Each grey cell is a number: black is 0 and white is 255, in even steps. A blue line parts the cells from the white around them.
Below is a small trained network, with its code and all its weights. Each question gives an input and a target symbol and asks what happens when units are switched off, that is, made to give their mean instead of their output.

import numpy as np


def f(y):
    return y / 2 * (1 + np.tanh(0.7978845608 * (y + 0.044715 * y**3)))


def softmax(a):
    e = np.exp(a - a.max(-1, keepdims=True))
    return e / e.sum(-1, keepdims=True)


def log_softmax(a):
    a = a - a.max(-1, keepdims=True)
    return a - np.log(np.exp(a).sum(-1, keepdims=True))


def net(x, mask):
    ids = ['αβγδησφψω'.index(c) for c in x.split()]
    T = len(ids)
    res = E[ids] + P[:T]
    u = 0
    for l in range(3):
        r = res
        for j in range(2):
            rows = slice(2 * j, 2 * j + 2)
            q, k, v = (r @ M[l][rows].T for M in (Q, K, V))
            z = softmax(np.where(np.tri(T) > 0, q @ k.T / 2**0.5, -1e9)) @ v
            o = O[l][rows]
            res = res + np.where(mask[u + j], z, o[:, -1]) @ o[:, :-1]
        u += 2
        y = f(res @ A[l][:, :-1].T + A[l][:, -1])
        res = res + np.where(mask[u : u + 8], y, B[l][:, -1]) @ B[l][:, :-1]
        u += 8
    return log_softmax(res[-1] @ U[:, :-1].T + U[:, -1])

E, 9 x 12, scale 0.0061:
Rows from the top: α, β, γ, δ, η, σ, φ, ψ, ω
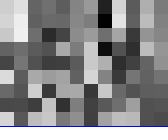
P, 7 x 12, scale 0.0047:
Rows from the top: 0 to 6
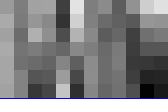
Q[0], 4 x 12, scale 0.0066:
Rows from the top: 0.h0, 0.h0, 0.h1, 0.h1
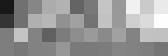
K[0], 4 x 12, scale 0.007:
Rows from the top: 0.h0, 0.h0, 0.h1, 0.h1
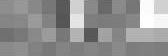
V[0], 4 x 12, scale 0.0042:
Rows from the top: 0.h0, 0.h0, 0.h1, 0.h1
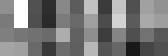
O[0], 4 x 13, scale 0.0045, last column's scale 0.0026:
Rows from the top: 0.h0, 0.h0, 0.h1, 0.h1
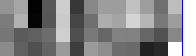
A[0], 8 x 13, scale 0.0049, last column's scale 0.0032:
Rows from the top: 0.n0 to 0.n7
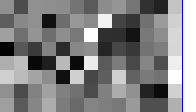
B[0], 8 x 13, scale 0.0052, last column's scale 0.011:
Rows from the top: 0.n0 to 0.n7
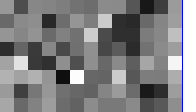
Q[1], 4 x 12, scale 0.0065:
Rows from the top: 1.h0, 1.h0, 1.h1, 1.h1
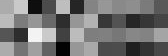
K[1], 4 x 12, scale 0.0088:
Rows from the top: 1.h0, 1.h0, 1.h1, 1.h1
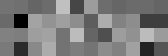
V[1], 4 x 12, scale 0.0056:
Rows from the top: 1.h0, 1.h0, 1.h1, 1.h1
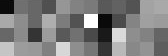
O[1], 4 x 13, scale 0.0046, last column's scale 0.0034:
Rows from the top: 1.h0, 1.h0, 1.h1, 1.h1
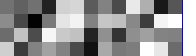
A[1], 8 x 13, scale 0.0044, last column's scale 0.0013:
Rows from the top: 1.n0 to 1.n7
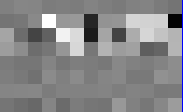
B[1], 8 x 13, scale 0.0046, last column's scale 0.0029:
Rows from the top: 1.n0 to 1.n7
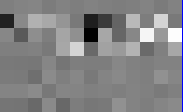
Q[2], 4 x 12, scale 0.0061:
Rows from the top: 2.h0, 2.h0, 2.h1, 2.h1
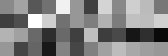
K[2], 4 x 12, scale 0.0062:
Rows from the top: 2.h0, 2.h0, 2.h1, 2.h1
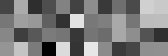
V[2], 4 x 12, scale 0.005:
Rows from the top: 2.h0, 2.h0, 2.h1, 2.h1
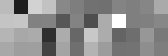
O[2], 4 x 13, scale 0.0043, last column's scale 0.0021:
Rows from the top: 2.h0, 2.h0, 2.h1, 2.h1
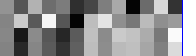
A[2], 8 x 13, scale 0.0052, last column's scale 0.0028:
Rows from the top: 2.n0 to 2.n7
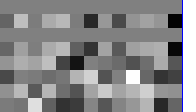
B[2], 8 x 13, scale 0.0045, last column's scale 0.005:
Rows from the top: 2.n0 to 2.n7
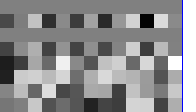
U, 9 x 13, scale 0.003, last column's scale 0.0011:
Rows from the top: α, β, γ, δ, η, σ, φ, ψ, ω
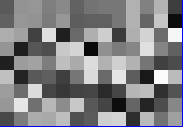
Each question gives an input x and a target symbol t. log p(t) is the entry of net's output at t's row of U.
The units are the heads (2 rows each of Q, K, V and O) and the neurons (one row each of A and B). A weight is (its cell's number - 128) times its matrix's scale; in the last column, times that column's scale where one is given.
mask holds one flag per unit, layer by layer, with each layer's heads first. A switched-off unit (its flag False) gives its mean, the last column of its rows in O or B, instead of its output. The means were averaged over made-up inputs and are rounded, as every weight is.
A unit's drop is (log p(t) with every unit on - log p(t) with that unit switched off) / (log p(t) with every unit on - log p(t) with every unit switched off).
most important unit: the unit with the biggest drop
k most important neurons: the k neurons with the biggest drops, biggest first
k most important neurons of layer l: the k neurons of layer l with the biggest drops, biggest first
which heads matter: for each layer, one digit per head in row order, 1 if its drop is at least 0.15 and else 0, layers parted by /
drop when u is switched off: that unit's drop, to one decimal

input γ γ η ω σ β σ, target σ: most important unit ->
0.n5
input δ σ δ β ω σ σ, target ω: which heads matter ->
10 / 10 / 10
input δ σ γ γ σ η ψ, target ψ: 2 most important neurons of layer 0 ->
[0.n3, 0.n6]
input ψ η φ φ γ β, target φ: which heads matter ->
00 / 10 / 00
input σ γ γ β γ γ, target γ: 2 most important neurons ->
[2.n6, 0.n4]
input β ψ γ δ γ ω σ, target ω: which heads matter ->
00 / 10 / 10
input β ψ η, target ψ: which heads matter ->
00 / 01 / 01
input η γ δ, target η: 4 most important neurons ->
[2.n5, 0.n4, 0.n1, 0.n3]
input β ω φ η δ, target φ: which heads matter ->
01 / 11 / 01
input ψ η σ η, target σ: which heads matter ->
01 / 11 / 00
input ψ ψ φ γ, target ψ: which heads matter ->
10 / 01 / 01
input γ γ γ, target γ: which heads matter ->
10 / 00 / 10
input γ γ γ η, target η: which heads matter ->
00 / 11 / 10
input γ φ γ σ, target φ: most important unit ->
0.n4
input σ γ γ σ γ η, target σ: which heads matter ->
00 / 00 / 01
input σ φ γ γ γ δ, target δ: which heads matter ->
10 / 11 / 00
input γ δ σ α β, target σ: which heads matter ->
00 / 11 / 00
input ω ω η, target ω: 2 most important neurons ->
[2.n4, 0.n5]
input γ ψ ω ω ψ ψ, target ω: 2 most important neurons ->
[0.n4, 2.n4]
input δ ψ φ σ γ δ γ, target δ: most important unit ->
0.h0
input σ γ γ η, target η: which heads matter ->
01 / 11 / 10
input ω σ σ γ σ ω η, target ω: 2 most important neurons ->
[2.n4, 0.n6]
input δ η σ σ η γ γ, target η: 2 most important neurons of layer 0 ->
[0.n5, 0.n3]
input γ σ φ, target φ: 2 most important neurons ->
[2.n7, 0.n1]
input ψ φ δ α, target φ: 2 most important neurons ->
[0.n4, 2.n7]
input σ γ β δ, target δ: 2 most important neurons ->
[0.n5, 1.n2]
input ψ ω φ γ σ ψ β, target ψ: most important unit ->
2.h1
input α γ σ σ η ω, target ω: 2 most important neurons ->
[2.n4, 0.n6]
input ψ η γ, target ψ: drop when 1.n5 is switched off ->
0.0
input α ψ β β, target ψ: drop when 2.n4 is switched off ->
0.1
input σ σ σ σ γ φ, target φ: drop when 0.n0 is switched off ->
0.1
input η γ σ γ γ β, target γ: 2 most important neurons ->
[0.n4, 2.n6]
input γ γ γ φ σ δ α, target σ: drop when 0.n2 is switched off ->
0.2
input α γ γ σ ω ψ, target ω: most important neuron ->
[2.n4]
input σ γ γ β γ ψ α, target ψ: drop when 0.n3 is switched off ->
0.2
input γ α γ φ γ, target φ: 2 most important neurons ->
[2.n7, 0.n1]
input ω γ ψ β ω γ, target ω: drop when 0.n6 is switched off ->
0.1
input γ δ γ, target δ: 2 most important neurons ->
[1.n2, 0.n5]
